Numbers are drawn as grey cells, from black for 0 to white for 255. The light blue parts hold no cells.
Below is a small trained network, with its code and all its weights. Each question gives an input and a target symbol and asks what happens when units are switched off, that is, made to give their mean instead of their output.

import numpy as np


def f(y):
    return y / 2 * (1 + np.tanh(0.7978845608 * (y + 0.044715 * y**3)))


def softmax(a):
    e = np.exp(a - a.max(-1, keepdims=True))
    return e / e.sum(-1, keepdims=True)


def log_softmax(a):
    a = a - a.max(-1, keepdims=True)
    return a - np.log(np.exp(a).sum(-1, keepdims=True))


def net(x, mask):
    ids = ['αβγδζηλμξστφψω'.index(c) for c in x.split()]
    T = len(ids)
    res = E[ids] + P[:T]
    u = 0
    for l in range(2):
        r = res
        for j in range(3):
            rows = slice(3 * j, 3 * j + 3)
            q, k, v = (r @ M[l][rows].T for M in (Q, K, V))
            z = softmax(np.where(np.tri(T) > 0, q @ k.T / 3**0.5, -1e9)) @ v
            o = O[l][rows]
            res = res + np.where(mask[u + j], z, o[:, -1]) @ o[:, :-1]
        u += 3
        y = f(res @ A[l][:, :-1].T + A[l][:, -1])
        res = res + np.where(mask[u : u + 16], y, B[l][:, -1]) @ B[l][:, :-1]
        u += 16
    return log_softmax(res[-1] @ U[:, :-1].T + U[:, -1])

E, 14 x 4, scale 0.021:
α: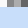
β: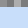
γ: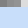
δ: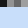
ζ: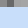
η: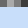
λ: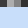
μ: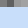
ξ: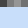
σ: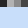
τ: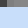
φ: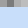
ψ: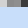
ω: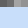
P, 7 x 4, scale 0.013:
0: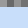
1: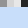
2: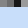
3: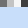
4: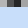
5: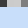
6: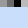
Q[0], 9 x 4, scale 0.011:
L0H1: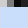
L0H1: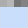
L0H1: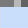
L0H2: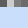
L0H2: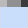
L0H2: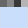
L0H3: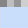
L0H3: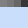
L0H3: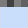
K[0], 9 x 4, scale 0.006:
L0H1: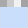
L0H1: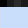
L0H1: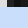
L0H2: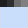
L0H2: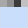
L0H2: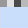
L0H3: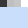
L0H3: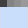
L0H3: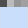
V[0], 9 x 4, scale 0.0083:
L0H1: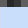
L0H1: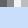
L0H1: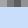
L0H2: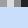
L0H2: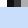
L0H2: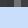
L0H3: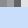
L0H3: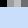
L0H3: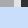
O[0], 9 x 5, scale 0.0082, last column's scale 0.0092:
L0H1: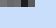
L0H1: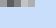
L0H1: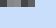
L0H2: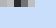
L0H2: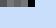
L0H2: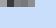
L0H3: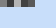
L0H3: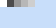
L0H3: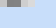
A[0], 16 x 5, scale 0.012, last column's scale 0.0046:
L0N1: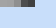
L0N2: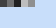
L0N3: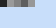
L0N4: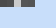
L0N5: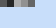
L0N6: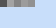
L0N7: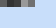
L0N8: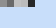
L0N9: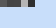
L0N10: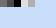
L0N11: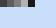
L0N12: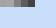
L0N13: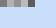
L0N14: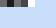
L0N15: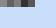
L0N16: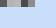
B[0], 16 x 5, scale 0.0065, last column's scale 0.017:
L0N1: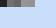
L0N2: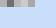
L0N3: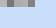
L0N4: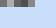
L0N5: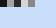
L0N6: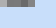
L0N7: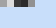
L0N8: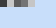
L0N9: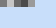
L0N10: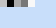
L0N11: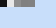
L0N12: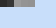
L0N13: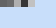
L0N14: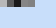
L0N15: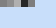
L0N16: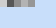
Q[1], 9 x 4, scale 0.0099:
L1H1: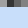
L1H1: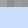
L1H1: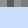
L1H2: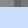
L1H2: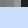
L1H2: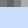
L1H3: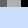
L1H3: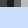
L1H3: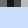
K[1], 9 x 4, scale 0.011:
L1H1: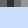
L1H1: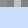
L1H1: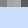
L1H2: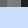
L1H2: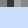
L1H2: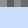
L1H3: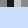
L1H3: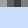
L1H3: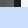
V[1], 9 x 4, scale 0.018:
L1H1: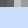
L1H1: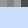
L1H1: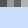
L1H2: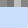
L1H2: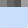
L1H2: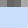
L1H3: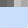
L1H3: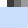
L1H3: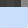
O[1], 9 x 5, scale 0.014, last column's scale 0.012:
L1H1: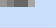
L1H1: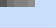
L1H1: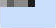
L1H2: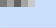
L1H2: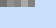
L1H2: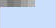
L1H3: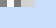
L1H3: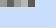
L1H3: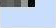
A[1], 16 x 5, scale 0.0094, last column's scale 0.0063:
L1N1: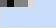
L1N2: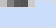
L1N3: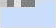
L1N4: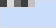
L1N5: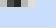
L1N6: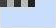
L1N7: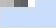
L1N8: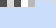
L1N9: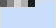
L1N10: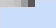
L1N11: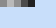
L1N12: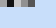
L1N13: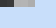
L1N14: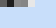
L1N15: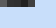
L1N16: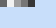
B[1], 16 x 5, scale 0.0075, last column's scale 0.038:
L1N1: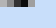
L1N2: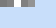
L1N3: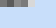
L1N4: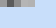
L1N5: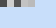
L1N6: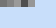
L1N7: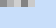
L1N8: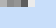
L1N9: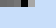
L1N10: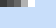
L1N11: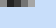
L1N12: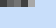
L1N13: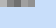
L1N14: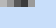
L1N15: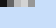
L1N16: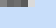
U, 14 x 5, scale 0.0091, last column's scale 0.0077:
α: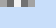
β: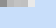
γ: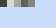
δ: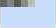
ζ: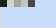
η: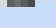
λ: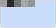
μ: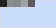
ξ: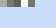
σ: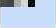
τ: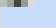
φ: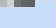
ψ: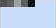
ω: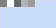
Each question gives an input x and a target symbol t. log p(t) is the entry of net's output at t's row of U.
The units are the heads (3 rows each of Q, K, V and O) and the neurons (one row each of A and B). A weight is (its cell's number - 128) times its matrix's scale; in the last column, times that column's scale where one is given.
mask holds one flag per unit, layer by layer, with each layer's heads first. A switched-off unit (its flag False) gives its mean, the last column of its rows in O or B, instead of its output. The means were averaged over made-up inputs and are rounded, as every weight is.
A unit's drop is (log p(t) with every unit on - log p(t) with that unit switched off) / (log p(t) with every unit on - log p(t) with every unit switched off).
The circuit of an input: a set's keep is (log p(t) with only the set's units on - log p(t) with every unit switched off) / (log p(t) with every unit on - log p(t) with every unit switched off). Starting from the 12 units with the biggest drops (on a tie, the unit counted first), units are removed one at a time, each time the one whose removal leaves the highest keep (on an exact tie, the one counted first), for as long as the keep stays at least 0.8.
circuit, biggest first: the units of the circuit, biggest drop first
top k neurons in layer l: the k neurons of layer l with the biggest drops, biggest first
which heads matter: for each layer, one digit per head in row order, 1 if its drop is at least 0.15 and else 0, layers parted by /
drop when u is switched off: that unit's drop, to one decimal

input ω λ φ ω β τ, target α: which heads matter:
000 / 001
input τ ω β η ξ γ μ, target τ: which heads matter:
111 / 001
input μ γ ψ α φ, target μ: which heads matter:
011 / 001
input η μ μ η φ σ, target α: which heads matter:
000 / 001
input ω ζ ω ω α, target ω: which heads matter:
010 / 001
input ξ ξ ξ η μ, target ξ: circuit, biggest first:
[L1H3 L1N5]
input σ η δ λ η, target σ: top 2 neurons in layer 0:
[L0N10 L0N12]
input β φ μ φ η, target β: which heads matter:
100 / 000
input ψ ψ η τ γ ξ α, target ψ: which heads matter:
111 / 001
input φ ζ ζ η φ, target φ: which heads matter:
011 / 001
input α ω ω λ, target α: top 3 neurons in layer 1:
[L1N5 L1N9 L1N16]
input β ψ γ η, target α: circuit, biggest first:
[L1H3]
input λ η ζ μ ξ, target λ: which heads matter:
111 / 001
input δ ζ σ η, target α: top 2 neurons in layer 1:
[L1N5 L1N9]
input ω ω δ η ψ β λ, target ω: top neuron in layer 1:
[L1N10]
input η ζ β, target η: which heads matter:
110 / 001
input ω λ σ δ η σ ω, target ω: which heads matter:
010 / 001
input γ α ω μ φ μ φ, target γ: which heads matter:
011 / 001
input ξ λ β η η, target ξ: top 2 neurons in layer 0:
[L0N10 L0N5]
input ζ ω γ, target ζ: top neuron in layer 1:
[L1N15]
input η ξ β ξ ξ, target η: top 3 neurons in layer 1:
[L1N10 L1N1 L1N14]
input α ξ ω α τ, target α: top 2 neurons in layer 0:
[L0N10 L0N2]
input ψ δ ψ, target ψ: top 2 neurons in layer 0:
[L0N10 L0N2]
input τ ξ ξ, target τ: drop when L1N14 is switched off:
0.1
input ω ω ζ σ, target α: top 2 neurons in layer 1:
[L1N5 L1N9]
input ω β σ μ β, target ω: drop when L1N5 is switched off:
0.1
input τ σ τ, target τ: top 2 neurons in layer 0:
[L0N10 L0N14]
